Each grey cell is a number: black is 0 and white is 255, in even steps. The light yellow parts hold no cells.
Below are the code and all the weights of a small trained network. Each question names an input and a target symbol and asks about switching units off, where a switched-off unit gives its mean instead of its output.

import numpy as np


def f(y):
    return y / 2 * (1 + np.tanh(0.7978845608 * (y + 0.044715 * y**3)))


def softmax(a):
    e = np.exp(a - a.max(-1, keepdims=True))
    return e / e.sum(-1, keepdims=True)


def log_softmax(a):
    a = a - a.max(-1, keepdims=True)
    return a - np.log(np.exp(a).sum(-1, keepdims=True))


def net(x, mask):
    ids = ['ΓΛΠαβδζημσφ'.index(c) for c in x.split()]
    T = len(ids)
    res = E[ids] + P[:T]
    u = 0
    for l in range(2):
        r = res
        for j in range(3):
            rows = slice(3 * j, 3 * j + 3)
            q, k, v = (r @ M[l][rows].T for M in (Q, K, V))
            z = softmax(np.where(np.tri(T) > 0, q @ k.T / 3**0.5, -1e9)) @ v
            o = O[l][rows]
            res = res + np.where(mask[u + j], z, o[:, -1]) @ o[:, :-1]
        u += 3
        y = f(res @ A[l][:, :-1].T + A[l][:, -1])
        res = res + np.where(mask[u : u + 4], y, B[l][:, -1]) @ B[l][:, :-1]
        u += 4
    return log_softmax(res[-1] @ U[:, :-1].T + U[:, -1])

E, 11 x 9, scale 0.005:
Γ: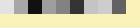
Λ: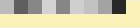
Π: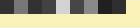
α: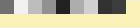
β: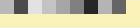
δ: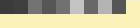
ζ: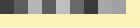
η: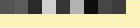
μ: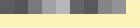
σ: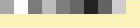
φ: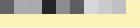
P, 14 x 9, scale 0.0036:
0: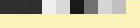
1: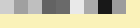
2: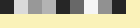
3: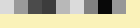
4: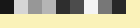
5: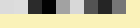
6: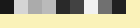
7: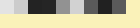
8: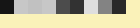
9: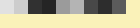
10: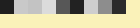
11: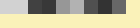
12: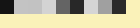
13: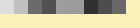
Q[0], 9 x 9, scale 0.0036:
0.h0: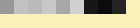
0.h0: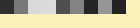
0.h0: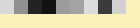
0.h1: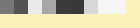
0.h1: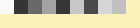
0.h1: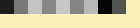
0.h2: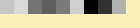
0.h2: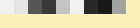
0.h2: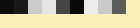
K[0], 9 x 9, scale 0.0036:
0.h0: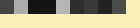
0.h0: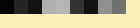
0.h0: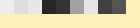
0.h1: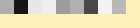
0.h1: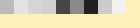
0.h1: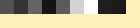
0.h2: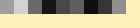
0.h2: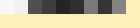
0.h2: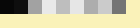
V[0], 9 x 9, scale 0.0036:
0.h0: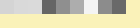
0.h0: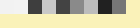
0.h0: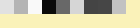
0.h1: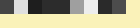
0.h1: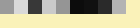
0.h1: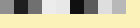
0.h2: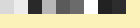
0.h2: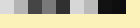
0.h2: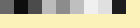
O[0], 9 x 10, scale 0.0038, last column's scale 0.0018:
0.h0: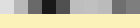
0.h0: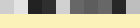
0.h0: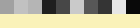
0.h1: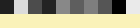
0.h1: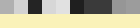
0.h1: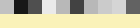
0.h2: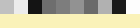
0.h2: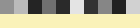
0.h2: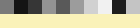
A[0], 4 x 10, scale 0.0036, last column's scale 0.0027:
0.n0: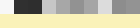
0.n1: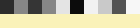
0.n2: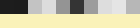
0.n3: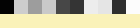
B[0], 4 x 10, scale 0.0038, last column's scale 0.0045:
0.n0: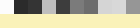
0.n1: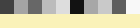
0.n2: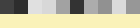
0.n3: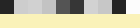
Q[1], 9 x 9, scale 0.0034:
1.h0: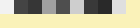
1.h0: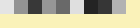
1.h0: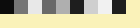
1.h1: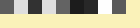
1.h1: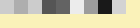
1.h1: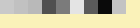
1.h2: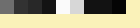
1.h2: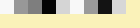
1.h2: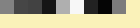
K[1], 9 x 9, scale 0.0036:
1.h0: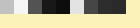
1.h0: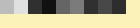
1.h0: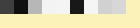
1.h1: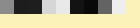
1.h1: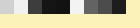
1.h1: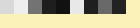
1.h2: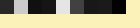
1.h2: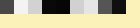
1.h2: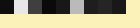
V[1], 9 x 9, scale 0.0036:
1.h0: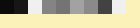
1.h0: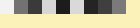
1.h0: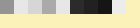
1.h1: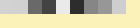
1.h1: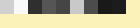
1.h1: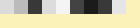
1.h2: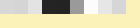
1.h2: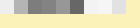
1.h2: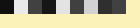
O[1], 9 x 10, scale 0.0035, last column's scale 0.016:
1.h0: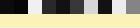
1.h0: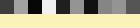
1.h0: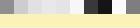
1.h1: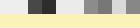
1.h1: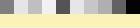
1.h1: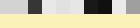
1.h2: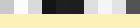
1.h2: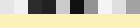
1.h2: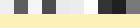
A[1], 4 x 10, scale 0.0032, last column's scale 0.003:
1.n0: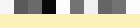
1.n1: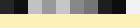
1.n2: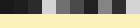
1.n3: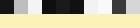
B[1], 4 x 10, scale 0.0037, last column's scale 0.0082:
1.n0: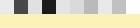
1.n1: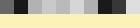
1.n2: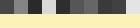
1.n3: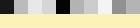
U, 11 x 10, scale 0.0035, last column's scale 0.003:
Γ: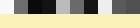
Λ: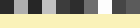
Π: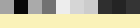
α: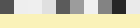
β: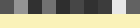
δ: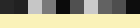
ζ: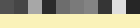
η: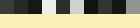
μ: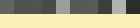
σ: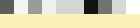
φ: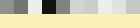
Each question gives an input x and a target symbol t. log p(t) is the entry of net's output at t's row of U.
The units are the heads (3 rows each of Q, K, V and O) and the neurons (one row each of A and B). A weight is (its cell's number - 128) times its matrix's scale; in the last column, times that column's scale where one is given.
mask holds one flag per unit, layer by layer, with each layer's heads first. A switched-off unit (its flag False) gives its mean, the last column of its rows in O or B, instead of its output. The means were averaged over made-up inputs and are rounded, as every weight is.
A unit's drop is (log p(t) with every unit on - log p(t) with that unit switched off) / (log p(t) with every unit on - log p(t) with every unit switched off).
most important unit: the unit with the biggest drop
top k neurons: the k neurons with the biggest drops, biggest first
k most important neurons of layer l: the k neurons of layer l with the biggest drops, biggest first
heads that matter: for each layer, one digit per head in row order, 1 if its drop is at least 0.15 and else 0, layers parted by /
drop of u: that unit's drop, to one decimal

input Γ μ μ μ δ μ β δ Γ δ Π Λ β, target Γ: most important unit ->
0.h1
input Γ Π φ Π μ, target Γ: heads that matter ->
010 / 111
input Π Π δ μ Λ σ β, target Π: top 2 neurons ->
[0.n1 1.n1]
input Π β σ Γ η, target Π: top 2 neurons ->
[0.n1 0.n2]
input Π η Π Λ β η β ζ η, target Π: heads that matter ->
101 / 101
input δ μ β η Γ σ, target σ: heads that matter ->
001 / 110
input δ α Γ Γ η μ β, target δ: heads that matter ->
101 / 110
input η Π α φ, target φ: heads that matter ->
100 / 011
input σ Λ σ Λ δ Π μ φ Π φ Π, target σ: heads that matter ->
010 / 110
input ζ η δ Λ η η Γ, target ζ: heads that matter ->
111 / 110
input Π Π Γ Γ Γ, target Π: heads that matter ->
100 / 101
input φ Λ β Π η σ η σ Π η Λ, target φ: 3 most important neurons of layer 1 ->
[1.n0 1.n3 1.n2]
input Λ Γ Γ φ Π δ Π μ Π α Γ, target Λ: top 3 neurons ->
[0.n0 1.n3 0.n3]
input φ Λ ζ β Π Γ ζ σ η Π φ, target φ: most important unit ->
1.h0
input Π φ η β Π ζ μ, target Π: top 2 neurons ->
[0.n1 1.n1]
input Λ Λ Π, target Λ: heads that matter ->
010 / 001
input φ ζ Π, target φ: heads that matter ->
001 / 101
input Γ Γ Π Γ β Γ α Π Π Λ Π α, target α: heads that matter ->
000 / 011
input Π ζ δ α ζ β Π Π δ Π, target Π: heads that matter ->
000 / 001
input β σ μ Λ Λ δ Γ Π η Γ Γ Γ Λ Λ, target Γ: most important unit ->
1.h0
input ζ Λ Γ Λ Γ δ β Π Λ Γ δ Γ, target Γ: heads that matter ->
000 / 000
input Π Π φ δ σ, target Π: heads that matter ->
100 / 101
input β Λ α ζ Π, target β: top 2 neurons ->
[0.n0 0.n2]
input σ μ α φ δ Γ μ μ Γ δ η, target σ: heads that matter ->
011 / 110
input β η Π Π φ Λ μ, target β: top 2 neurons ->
[0.n0 0.n2]
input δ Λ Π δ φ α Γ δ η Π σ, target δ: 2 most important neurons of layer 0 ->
[0.n2 0.n3]
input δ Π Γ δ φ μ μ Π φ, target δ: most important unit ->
1.h0
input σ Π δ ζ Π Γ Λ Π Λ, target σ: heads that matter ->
010 / 110
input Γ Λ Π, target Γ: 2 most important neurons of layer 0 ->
[0.n1 0.n0]
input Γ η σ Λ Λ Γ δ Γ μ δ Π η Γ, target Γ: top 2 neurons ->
[0.n1 0.n0]
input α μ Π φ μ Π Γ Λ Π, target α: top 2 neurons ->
[1.n3 0.n3]
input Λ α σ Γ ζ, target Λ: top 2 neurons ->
[0.n0 1.n3]
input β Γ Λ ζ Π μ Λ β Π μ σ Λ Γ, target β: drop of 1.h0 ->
0.3
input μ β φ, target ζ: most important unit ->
1.h0
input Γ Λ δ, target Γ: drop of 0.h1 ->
0.4
